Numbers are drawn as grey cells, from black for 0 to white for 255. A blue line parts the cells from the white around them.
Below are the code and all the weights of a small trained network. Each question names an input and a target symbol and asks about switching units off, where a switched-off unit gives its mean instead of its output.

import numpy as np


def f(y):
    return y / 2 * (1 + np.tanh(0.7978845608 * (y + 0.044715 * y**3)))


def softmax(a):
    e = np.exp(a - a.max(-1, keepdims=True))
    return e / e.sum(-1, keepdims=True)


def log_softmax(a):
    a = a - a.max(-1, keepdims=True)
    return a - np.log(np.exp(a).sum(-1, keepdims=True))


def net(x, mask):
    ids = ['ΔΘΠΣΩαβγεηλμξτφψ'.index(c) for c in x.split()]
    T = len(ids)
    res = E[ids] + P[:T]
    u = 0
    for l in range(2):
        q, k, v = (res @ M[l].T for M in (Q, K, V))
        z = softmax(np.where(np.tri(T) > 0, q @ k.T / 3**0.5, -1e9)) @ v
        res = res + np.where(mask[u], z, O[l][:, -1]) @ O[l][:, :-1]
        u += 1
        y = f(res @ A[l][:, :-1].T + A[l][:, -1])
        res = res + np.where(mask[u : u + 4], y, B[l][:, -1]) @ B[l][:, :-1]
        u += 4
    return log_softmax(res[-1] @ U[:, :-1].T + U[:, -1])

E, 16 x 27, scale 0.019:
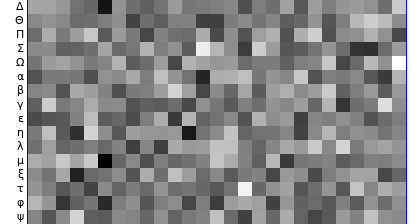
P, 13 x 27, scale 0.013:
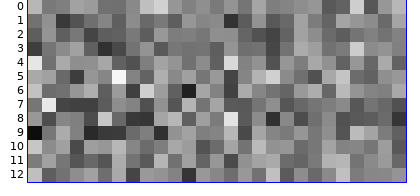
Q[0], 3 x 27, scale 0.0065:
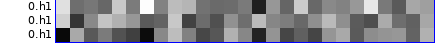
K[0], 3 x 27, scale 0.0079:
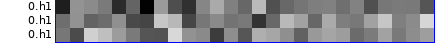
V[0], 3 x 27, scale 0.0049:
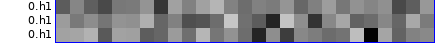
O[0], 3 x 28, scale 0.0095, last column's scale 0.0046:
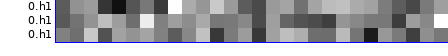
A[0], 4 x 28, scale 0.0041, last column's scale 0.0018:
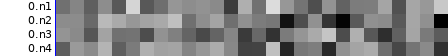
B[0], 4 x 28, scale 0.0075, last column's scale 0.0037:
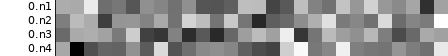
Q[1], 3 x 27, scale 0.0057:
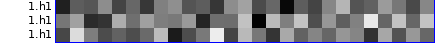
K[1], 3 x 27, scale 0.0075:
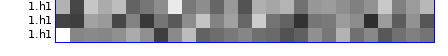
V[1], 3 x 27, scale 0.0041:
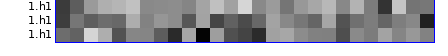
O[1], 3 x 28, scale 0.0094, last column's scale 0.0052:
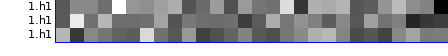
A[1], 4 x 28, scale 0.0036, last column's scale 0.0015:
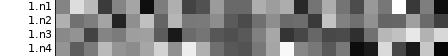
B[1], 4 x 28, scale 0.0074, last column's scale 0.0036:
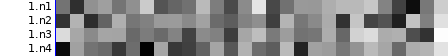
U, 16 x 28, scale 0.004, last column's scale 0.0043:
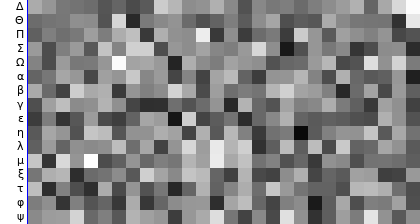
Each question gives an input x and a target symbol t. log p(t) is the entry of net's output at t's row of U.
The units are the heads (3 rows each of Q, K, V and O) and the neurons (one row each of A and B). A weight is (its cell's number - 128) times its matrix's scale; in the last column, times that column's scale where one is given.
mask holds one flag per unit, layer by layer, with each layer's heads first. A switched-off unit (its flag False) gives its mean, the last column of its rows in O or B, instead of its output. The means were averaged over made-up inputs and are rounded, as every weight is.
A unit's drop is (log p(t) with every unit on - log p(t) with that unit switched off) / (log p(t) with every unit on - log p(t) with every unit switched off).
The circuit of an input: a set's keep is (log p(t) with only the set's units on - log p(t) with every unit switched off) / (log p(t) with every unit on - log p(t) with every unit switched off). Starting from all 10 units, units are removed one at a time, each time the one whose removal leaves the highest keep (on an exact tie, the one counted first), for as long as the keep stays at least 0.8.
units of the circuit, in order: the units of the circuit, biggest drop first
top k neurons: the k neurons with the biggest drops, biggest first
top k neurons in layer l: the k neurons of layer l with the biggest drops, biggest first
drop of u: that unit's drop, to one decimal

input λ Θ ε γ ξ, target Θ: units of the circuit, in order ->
1.h1, 1.n2
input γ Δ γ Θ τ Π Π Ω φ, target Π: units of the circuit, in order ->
0.h1, 0.n2, 0.n4
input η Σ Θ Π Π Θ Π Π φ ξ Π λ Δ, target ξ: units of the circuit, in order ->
0.h1, 1.h1
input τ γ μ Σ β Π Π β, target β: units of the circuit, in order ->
0.h1
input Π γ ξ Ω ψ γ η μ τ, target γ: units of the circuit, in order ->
0.h1, 1.n4
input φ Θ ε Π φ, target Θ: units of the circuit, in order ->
1.h1, 1.n3, 0.n2
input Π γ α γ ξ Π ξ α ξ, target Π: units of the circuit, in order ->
0.h1, 0.n2, 0.n4
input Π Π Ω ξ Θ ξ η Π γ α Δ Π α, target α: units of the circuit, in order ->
0.h1, 1.n1, 1.h1
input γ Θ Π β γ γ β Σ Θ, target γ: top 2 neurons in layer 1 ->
1.n4, 1.n1
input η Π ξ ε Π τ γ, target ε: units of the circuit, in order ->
0.h1, 1.n2
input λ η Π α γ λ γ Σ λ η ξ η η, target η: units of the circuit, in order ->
1.h1, 0.n1
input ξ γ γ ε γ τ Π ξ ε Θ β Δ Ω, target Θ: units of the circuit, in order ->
1.h1, 1.n4
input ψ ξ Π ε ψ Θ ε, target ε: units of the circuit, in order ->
0.h1, 1.n2, 1.h1
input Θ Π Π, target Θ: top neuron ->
0.n2
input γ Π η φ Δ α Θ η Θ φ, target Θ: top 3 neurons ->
1.n3, 0.n2, 1.n4
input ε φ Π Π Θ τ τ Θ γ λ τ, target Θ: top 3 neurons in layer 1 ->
1.n2, 1.n3, 1.n4
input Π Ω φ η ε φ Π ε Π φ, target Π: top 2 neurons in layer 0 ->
0.n2, 0.n4
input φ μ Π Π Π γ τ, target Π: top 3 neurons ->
0.n2, 0.n4, 0.n1
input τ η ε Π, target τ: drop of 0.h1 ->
1.0
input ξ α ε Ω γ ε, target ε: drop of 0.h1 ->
0.5
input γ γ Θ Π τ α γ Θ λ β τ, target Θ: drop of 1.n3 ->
0.2
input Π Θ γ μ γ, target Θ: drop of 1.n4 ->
0.2
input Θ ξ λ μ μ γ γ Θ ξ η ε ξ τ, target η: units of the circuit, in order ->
1.h1
